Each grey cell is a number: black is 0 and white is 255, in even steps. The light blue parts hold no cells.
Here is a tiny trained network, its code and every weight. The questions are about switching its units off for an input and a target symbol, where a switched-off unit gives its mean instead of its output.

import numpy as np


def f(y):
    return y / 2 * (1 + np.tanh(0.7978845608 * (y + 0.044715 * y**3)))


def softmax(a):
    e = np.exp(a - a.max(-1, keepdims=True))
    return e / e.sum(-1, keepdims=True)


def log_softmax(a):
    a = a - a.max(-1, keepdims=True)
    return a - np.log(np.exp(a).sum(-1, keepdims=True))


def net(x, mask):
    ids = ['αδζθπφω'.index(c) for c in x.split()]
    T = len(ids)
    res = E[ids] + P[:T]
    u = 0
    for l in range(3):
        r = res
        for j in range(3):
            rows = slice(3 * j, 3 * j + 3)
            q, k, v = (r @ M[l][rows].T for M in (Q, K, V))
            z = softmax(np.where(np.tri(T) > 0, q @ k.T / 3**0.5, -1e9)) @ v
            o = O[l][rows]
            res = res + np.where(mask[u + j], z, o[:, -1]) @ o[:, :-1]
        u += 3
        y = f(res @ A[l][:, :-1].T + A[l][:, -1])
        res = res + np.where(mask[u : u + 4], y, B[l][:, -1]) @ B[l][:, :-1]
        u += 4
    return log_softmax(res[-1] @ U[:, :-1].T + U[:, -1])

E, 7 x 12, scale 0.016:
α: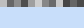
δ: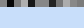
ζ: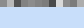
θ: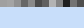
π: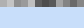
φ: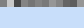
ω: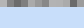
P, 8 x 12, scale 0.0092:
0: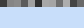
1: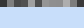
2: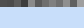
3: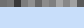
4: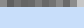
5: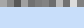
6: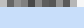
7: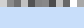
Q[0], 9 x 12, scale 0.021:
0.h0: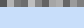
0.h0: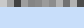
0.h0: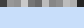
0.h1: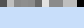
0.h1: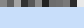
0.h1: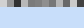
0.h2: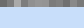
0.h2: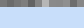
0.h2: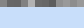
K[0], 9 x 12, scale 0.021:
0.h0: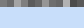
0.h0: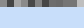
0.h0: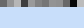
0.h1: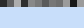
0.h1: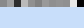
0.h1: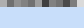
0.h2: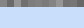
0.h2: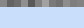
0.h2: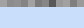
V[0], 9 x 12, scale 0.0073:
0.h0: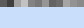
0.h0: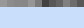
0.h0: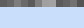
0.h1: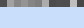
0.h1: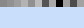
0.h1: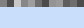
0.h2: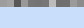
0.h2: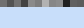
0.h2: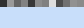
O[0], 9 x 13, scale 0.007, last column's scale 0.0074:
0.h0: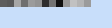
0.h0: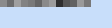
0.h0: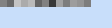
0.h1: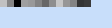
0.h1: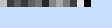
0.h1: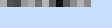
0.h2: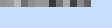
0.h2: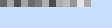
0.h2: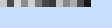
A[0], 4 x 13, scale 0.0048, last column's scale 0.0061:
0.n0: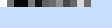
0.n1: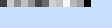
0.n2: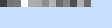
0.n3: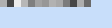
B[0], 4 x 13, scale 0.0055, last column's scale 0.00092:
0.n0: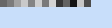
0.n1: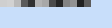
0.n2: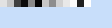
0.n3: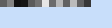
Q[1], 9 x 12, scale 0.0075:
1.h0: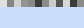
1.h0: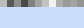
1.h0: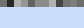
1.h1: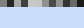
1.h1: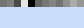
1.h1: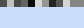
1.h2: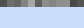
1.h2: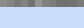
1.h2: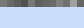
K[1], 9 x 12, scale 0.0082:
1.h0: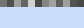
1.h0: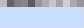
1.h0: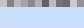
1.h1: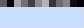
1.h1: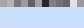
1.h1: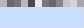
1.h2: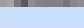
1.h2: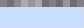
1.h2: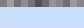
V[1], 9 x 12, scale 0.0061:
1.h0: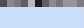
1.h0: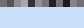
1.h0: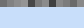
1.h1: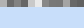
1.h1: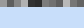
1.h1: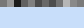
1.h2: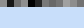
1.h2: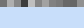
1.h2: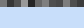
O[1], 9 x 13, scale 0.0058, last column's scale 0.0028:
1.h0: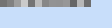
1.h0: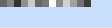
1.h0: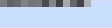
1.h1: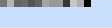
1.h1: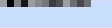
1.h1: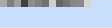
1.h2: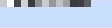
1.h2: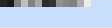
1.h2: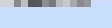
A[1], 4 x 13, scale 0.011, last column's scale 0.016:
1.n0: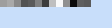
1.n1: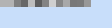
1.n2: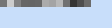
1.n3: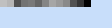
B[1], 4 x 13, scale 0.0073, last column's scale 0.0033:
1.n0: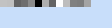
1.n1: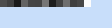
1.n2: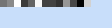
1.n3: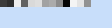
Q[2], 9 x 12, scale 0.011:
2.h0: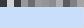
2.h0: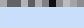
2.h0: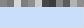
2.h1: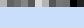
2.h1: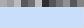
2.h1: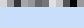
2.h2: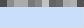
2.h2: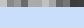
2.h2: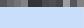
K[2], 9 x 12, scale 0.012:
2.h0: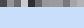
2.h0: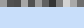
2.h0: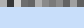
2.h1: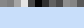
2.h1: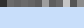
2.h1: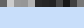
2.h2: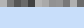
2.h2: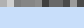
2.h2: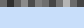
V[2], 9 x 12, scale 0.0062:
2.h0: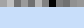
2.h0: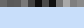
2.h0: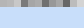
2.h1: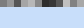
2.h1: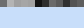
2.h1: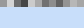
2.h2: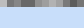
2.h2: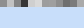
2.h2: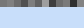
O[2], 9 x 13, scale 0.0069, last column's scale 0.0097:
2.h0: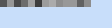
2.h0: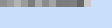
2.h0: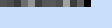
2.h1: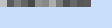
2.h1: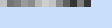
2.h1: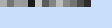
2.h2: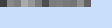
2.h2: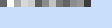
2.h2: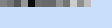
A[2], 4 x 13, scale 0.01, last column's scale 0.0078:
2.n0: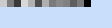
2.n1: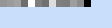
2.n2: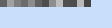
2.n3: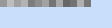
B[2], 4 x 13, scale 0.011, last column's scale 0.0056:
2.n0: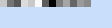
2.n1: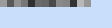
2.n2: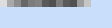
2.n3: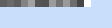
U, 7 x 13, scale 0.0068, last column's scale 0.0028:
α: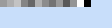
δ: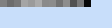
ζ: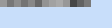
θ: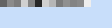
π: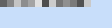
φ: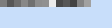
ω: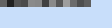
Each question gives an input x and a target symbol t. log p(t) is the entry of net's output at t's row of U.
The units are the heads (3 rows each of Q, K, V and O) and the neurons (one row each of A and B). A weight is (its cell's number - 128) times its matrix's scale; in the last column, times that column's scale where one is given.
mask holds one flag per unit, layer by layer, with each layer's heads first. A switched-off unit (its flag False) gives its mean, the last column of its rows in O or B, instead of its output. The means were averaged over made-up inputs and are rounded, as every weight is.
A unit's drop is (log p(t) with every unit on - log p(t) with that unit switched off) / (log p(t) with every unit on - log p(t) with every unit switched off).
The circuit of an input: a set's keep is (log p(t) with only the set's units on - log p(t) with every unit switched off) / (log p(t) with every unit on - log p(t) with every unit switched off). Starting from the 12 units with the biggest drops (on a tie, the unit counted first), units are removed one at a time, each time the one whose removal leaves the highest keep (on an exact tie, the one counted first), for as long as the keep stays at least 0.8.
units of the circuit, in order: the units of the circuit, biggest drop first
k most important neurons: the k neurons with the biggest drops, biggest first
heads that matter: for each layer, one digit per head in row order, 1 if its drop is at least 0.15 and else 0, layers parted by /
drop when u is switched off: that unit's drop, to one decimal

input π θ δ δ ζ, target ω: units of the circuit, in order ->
(2.h2)
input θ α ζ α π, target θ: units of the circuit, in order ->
(0.h1, 2.h2)
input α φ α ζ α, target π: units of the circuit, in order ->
(0.h1, 1.n2)
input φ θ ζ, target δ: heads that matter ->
110 / 001 / 010
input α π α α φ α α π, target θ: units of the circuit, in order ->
(2.h2, 2.h0)
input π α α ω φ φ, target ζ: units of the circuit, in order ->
(0.h0, 0.h1, 1.n0, 1.n2)
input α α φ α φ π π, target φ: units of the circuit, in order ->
(0.h0, 0.h2, 2.h1)
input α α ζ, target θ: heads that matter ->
110 / 001 / 001
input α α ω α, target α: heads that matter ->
010 / 001 / 100
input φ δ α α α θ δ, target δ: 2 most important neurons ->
(2.n0, 1.n1)
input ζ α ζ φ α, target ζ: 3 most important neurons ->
(1.n0, 2.n3, 2.n2)
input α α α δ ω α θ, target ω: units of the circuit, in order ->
(2.h2, 2.h0)
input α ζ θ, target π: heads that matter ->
110 / 000 / 000
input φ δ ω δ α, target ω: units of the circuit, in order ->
(1.h1)
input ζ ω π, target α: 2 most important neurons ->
(2.n2, 2.n3)
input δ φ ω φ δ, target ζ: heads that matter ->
110 / 001 / 000
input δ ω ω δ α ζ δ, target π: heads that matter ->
100 / 001 / 000
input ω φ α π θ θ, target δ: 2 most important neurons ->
(2.n0, 1.n2)
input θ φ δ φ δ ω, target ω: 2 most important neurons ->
(1.n1, 1.n3)
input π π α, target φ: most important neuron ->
(0.n0)
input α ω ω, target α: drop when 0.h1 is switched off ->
0.2
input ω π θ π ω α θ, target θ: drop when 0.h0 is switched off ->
0.2
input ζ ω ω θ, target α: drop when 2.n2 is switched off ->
0.3
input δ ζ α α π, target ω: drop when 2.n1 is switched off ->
0.0
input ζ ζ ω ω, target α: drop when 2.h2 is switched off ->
0.1
